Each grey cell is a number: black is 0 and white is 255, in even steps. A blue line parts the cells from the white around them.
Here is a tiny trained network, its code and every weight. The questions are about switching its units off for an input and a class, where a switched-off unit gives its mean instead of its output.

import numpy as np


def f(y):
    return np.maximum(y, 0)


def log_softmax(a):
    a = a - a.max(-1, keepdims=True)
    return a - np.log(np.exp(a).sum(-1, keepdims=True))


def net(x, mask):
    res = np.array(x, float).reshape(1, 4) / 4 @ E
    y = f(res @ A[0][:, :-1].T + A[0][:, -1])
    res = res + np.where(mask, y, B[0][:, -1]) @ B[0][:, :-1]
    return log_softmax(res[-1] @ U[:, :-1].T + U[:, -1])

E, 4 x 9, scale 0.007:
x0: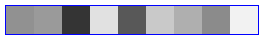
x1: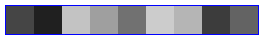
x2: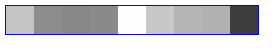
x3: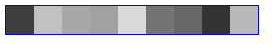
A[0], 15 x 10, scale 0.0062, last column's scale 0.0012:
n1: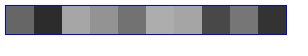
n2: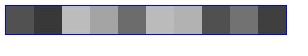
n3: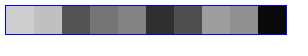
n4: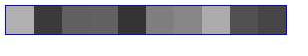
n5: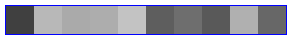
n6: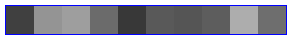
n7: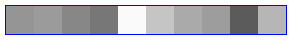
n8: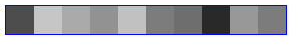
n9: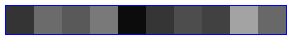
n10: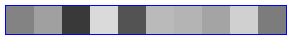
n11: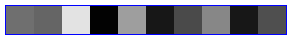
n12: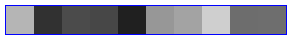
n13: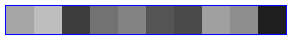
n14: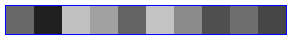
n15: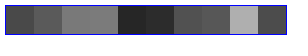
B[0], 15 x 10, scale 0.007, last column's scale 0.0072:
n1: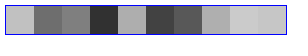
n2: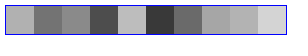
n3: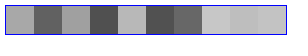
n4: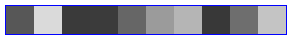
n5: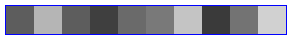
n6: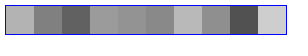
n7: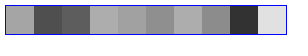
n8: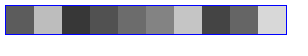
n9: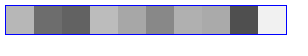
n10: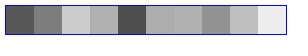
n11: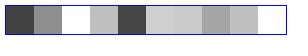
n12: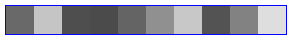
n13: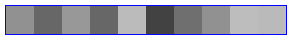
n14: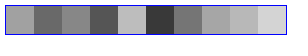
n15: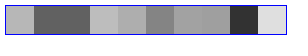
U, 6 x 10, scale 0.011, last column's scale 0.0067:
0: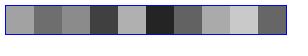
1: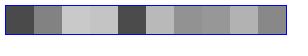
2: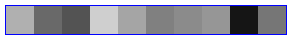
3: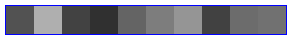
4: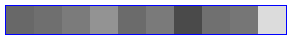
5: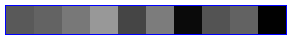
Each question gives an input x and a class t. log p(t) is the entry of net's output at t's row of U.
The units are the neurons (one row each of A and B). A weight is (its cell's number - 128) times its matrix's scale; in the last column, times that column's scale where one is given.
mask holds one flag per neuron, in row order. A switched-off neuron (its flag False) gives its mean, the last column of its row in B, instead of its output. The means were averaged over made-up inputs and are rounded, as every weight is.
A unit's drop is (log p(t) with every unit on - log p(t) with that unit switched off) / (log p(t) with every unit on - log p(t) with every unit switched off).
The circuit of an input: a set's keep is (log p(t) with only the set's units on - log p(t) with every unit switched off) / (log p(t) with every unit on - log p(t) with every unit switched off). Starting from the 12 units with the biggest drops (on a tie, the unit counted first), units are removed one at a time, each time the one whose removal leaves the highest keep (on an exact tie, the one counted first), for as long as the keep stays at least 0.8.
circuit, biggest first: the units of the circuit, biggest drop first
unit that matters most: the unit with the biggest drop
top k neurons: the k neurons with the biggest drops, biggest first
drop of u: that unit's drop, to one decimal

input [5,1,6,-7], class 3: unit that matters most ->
n12
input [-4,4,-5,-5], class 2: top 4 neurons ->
[n15 n9 n10 n5]
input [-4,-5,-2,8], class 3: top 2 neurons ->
[n8 n5]
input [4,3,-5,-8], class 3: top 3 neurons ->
[n12 n4 n11]
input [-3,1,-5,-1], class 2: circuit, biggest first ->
[n15 n9]
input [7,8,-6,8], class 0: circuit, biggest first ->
[n2 n1]
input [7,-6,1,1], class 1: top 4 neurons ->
[n10 n2 n1 n14]
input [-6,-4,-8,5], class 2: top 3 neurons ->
[n15 n9 n6]
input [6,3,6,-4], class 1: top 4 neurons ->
[n10 n15 n9 n6]
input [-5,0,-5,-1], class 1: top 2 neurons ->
[n11 n7]
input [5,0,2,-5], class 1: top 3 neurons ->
[n10 n8 n5]
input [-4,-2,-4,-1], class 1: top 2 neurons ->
[n11 n7]
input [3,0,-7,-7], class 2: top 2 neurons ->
[n9 n15]
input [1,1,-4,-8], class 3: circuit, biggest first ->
[n4]
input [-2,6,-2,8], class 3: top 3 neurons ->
[n8 n5 n3]
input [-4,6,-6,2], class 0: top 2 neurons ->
[n1 n14]
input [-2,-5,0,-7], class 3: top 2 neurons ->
[n4 n12]
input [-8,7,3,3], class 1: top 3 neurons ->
[n11 n3 n13]
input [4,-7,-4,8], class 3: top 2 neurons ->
[n5 n8]
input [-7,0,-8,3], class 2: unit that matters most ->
n15
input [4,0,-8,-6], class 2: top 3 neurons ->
[n9 n15 n11]
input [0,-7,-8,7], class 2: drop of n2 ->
0.1
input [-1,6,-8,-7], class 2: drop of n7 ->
-0.1
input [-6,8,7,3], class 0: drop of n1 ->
0.3
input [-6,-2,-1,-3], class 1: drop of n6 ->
0.0
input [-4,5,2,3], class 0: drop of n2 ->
0.3
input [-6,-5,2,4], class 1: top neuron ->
[n11]
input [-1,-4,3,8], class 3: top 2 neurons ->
[n8 n5]
